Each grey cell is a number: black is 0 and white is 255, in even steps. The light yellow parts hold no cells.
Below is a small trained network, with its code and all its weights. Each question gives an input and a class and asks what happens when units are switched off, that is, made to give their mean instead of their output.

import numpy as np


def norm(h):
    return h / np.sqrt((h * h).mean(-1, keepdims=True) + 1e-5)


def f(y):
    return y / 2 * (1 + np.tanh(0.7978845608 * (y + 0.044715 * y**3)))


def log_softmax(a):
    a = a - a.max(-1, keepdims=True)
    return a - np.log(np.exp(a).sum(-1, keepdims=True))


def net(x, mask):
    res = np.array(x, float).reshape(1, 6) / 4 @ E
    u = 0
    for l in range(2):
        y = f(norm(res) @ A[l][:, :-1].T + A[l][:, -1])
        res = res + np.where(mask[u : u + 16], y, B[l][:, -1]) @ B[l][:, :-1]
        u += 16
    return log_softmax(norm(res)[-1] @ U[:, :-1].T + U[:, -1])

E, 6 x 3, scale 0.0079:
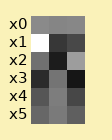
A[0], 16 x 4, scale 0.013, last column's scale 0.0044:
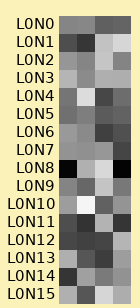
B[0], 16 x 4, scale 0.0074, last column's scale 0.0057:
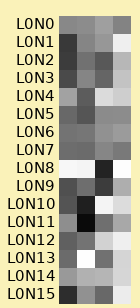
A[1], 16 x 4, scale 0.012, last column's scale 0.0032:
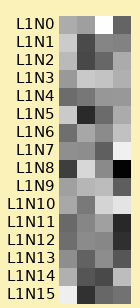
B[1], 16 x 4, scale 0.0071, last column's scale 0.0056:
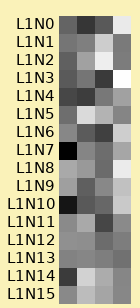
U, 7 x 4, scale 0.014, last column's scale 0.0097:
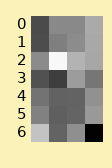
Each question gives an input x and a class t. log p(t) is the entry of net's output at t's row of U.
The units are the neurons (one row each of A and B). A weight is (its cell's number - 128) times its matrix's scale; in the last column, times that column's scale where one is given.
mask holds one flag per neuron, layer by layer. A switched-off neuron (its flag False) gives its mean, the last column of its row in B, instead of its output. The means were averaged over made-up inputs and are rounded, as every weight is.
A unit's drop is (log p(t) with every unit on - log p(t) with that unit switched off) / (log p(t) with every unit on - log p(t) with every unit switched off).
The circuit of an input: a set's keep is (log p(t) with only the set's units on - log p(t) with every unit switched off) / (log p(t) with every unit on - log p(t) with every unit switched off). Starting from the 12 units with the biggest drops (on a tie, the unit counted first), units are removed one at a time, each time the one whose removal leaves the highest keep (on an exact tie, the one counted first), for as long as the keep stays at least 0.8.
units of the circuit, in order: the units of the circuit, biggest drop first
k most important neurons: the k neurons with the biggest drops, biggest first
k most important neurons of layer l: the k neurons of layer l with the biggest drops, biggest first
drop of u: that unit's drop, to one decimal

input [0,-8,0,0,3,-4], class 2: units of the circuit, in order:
(L0N8)
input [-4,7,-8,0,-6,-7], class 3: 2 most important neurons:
(L0N8, L0N10)
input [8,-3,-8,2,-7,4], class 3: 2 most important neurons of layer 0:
(L0N10, L0N4)
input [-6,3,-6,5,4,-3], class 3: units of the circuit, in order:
(L0N4, L0N10, L0N8)
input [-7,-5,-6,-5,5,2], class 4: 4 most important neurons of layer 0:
(L0N10, L0N8, L0N12, L0N13)
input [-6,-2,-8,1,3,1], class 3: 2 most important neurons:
(L0N10, L0N4)
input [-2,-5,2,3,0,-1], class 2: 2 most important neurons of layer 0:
(L0N8, L0N10)
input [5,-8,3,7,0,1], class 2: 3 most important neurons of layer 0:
(L0N8, L0N10, L0N14)
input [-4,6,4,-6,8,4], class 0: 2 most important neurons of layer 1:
(L1N7, L1N8)
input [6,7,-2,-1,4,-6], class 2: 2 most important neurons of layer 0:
(L0N1, L0N12)
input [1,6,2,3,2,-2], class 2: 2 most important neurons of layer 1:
(L1N0, L1N10)
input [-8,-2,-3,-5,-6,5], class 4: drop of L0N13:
0.1
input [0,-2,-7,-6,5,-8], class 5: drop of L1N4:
0.0
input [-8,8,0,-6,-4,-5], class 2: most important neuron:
(L0N12)
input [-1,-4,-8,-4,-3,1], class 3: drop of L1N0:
0.1
